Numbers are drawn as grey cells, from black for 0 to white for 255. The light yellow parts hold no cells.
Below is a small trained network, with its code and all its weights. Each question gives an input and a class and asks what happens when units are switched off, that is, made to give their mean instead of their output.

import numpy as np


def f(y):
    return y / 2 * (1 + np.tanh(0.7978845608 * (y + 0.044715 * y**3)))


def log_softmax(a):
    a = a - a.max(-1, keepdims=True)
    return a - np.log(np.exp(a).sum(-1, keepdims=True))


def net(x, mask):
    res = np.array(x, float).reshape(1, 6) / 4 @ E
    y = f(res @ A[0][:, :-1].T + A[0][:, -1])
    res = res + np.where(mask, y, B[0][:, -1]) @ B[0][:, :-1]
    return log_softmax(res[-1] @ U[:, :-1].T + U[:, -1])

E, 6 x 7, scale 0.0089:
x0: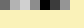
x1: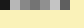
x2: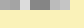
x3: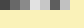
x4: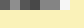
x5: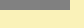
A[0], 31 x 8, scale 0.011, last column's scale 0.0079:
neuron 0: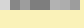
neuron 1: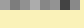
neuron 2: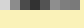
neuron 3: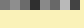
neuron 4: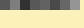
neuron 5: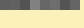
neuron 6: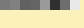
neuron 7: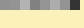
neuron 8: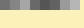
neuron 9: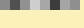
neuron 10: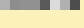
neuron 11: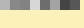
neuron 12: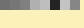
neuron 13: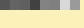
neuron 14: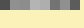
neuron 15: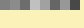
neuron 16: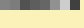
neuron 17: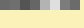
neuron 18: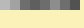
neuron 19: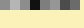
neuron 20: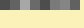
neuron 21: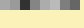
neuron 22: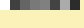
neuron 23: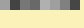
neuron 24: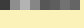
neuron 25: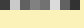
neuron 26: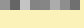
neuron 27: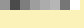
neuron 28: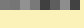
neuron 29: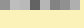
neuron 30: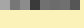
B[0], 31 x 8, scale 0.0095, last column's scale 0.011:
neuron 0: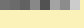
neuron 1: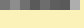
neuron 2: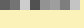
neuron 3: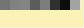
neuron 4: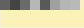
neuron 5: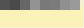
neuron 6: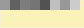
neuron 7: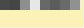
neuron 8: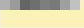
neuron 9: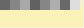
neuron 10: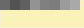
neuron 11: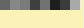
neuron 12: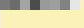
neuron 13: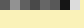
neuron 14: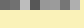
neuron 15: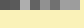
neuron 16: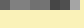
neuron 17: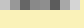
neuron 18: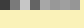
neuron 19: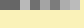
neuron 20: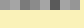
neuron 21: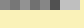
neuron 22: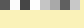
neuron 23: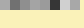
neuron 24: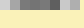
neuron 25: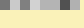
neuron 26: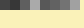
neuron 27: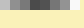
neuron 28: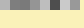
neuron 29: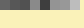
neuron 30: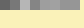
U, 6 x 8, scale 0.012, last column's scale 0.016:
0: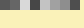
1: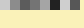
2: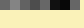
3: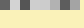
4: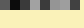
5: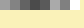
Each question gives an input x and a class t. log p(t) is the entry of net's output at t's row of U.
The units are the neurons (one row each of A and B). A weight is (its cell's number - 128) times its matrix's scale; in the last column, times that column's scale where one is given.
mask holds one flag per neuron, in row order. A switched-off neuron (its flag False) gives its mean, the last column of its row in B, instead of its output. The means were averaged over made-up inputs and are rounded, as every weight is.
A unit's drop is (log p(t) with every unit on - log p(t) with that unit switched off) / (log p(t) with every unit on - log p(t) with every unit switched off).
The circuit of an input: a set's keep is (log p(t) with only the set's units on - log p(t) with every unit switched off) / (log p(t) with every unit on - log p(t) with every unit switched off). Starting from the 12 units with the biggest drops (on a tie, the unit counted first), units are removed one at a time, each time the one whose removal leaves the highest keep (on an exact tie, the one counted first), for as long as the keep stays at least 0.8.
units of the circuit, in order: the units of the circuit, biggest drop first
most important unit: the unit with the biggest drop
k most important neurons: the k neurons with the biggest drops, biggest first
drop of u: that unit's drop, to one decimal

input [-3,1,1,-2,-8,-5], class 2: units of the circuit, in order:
(neuron 11)
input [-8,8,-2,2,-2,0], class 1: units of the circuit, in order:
(neuron 17; neuron 21)
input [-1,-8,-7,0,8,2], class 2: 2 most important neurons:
(neuron 13; neuron 3)
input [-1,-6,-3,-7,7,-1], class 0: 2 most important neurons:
(neuron 2; neuron 30)
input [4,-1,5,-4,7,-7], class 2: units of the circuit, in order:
(neuron 3; neuron 13)
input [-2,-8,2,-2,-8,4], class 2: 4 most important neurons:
(neuron 11; neuron 1; neuron 25; neuron 27)
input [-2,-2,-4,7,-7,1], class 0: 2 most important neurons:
(neuron 13; neuron 9)
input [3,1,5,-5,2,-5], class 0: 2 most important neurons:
(neuron 19; neuron 2)
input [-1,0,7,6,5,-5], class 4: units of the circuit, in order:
(neuron 29; neuron 26)
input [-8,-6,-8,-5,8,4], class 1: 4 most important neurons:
(neuron 23; neuron 21; neuron 17; neuron 4)
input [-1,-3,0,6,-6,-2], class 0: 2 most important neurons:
(neuron 13; neuron 9)
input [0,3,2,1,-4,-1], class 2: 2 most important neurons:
(neuron 6; neuron 22)
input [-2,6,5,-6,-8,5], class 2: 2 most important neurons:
(neuron 11; neuron 1)
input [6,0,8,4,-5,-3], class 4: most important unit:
neuron 26
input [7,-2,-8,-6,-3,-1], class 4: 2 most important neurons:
(neuron 4; neuron 5)
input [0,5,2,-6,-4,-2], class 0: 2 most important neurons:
(neuron 19; neuron 22)
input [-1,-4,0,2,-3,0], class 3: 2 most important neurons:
(neuron 22; neuron 13)
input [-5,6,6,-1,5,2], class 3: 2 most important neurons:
(neuron 25; neuron 6)
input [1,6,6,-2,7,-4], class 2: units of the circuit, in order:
(neuron 13; neuron 3)
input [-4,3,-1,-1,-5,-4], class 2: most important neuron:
(neuron 11)
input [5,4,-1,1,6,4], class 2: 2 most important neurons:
(neuron 13; neuron 3)
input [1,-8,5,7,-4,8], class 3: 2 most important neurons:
(neuron 22; neuron 2)
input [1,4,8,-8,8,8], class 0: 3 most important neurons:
(neuron 19; neuron 2; neuron 18)
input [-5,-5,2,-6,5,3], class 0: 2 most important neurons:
(neuron 2; neuron 18)
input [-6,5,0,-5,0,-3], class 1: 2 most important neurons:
(neuron 17; neuron 21)
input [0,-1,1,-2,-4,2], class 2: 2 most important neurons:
(neuron 11; neuron 4)
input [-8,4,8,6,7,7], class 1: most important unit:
neuron 17
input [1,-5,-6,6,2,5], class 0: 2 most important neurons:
(neuron 12; neuron 9)
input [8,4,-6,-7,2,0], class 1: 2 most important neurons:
(neuron 24; neuron 28)
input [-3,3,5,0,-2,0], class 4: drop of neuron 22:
0.1
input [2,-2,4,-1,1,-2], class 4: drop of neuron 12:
0.1
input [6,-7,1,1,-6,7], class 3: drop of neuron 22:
1.0
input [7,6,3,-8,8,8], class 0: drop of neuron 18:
0.2
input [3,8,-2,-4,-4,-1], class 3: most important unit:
neuron 25
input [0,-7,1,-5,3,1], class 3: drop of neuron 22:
0.9
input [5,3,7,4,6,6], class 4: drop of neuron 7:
0.2
